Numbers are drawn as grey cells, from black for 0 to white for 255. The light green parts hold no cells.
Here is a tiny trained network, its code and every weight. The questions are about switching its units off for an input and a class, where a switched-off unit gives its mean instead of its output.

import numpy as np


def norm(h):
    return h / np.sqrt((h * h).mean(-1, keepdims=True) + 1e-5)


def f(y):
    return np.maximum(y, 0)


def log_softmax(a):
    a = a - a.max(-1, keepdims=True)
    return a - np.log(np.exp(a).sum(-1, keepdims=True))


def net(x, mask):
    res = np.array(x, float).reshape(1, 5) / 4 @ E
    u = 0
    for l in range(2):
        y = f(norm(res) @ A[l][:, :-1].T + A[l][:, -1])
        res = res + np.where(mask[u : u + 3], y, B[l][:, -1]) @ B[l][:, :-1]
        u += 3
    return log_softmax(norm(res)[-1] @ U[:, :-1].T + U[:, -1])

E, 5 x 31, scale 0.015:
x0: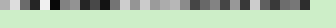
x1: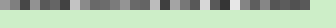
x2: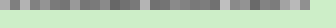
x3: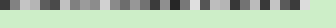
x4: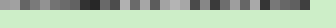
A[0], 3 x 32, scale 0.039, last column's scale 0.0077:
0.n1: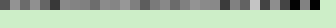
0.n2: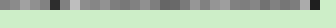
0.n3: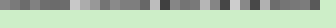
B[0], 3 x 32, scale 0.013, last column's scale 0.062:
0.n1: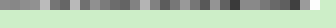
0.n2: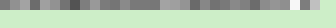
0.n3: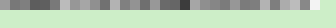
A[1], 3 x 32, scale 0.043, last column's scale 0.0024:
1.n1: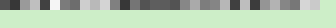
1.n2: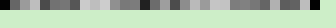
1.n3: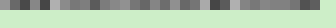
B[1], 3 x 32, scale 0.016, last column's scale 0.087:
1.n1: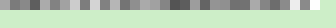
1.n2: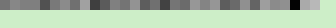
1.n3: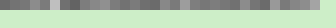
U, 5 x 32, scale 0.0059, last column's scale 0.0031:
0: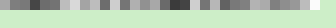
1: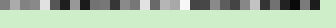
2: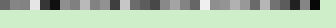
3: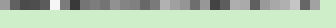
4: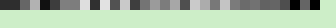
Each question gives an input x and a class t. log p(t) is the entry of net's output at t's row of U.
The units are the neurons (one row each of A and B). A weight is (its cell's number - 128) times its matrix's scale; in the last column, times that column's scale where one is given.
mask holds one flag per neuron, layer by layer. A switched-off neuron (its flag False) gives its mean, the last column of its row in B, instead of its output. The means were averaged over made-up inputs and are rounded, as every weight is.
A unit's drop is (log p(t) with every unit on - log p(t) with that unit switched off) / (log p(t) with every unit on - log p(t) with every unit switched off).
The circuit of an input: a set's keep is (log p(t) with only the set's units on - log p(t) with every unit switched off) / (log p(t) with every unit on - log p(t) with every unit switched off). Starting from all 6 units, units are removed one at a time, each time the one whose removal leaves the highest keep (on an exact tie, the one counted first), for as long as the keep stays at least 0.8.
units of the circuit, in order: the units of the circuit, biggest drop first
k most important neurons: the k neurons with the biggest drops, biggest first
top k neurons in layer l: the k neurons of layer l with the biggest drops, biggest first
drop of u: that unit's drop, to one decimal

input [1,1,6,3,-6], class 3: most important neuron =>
[0.n2]
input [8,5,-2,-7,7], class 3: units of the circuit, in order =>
[1.n1, 0.n1]
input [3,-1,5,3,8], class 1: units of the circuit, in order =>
[1.n1, 0.n3]
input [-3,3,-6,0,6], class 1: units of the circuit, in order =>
[0.n1, 1.n1]
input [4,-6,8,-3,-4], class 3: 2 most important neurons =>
[0.n1, 1.n1]
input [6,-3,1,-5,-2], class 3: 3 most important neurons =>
[0.n1, 1.n1, 1.n2]
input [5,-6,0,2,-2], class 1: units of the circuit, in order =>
[0.n3, 1.n1]
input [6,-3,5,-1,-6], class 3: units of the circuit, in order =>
[0.n1, 1.n1, 0.n3]
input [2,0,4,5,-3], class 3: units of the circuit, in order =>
[0.n2, 1.n1]
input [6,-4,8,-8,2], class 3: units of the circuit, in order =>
[0.n1, 1.n1]
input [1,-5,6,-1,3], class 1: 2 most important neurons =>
[0.n3, 1.n1]
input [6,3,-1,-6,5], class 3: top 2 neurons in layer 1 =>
[1.n1, 1.n3]
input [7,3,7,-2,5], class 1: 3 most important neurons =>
[0.n3, 1.n1, 0.n2]
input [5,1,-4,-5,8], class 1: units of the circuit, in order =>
[1.n1]
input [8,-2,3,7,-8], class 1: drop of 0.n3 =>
0.4
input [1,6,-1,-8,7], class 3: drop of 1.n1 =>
0.4
